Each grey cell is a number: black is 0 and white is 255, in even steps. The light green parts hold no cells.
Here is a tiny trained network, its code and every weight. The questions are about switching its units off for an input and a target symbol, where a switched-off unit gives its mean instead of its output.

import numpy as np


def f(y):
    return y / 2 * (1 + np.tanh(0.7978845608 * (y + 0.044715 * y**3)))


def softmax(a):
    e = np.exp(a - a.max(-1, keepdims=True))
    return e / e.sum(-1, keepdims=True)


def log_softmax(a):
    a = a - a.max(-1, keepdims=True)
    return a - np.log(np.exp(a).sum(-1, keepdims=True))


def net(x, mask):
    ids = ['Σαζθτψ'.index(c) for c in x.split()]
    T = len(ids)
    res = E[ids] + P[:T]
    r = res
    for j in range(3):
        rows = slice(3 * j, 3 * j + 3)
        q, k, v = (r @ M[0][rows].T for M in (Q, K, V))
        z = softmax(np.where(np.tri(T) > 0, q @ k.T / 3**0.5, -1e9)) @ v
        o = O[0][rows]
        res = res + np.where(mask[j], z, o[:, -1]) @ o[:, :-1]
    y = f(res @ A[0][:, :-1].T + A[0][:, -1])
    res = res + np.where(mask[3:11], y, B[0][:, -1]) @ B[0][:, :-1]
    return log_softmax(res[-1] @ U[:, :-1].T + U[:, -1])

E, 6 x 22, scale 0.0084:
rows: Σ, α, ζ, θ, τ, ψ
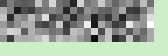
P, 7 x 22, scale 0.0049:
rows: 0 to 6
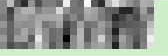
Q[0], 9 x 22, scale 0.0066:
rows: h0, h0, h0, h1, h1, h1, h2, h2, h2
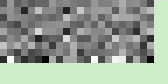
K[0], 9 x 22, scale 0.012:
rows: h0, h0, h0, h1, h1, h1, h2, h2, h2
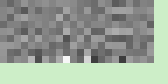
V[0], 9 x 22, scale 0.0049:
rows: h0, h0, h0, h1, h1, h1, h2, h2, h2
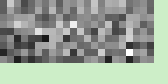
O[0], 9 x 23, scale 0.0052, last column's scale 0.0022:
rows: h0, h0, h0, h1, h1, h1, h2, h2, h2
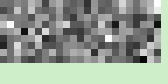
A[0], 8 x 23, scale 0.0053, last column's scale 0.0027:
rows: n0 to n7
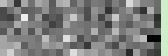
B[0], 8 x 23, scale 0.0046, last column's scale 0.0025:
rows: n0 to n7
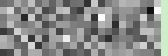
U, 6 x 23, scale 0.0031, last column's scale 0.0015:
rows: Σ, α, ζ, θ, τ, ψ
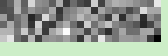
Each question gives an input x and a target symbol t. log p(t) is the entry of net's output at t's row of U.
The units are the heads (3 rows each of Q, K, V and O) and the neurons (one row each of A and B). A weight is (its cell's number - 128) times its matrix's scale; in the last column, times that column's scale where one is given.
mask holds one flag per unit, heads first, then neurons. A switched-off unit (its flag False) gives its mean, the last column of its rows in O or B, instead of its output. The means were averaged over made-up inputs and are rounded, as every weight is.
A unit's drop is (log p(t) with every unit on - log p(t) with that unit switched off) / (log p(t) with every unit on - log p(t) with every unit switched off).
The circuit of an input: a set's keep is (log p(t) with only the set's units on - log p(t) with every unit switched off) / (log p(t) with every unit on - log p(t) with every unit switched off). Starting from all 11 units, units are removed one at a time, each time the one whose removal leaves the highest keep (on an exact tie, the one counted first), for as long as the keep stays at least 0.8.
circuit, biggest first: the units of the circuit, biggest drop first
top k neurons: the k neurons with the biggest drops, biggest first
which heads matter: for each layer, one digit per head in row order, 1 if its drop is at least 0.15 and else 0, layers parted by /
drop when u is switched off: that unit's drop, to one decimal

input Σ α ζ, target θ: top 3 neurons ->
n1, n3, n0
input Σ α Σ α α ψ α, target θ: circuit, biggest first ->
h2, n1
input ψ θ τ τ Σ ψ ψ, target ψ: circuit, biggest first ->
h1, n6
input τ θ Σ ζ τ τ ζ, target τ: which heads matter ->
010
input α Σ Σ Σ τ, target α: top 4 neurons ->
n2, n4, n1, n0
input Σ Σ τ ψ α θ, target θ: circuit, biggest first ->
h2, n1
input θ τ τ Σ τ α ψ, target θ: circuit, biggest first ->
h2, h1, n1
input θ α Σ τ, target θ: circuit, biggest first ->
h1, h0
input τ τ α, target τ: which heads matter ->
110
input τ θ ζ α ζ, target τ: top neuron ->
n3
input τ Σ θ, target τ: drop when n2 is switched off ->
0.1
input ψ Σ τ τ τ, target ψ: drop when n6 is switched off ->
0.4
